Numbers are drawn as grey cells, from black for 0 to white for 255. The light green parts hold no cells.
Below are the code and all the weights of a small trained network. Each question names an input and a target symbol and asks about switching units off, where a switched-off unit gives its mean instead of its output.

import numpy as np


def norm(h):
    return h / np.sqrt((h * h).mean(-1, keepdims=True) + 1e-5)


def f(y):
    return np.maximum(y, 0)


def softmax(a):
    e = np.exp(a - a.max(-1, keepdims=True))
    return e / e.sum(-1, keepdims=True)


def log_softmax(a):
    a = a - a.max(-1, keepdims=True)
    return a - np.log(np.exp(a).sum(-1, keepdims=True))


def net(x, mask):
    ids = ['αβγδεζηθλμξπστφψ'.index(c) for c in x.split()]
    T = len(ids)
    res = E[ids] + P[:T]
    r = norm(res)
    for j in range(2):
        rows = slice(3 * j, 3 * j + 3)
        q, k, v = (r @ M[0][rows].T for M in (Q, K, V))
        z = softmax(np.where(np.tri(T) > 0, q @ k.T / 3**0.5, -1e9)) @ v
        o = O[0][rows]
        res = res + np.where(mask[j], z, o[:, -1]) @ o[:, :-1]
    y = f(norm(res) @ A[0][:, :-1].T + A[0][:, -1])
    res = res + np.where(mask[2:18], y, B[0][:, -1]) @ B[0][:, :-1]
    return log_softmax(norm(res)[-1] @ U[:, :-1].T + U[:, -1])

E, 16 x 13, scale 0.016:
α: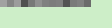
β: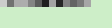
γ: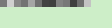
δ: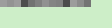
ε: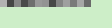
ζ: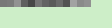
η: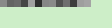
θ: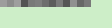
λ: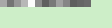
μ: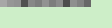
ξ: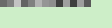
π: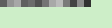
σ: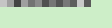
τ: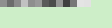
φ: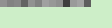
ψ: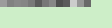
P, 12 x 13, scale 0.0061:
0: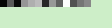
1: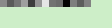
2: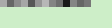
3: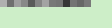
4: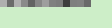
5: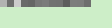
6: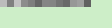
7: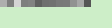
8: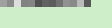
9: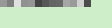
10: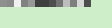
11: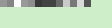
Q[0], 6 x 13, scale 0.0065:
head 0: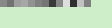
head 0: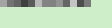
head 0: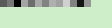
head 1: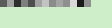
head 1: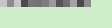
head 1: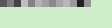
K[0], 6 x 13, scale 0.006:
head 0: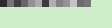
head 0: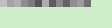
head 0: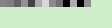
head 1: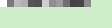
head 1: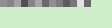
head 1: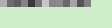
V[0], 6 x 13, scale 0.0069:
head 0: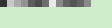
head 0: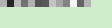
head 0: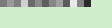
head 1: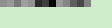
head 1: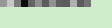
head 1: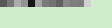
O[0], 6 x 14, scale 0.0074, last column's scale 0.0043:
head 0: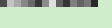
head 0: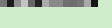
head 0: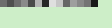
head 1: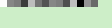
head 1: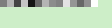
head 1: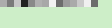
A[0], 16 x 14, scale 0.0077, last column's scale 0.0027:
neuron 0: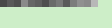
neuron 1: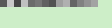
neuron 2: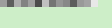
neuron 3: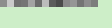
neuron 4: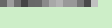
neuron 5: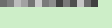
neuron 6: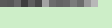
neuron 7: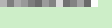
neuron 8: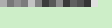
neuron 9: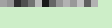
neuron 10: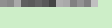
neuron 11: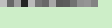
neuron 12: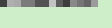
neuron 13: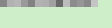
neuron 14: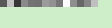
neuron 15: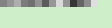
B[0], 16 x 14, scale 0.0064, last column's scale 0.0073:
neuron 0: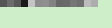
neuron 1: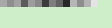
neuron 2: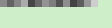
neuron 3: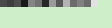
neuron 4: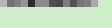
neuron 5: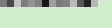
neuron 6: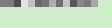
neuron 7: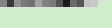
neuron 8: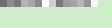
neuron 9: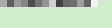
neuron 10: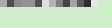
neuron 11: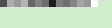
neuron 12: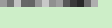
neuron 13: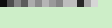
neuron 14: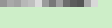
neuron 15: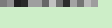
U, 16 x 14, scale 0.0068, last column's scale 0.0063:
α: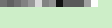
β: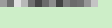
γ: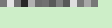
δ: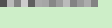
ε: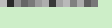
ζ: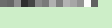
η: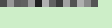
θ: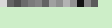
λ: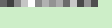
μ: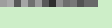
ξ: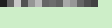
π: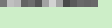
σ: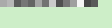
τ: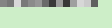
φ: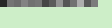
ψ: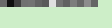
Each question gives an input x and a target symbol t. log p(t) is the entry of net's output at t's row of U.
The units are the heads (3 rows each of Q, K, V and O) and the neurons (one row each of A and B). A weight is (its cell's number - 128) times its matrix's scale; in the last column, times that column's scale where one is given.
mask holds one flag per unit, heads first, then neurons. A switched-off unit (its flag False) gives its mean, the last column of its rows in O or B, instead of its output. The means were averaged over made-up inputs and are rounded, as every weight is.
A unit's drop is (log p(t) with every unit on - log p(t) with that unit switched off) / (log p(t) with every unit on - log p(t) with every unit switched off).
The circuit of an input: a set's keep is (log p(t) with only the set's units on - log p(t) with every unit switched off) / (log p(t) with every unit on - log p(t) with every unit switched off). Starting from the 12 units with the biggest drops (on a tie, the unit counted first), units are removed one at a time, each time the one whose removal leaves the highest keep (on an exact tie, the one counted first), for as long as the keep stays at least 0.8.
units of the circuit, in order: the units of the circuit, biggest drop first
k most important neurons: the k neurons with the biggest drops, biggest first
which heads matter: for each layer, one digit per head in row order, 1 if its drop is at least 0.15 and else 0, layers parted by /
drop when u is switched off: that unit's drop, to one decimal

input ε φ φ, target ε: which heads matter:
10
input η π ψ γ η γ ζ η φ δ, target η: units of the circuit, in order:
(head 0; neuron 3)
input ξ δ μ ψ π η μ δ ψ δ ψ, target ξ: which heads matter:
11
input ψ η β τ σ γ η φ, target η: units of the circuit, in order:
(head 0; neuron 3; neuron 1)
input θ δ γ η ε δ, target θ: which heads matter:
01
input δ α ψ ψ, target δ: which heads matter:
01
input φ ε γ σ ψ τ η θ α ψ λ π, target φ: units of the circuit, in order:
(head 1)
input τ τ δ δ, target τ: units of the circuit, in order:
(head 1; neuron 11)
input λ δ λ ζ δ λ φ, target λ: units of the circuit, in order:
(head 1; neuron 8)
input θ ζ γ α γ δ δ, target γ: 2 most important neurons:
(neuron 9; neuron 2)
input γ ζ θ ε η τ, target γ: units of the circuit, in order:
(head 0; head 1)
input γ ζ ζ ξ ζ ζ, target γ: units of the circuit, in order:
(head 1; head 0)
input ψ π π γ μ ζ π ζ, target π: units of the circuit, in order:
(head 0; neuron 12)
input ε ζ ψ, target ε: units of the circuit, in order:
(head 0)
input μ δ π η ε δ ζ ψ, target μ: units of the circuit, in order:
(head 1; neuron 8)
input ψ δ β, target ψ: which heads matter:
10
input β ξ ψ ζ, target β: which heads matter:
11
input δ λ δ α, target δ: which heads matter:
01
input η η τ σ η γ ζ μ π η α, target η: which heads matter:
10
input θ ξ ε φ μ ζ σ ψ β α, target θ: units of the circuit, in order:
(head 1)
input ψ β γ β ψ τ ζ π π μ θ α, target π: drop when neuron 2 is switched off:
0.0
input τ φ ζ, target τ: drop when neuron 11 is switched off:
0.3
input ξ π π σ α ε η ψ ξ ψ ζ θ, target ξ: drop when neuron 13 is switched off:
0.2
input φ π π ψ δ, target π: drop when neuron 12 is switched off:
0.4
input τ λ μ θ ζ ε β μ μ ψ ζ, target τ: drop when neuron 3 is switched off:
0.1
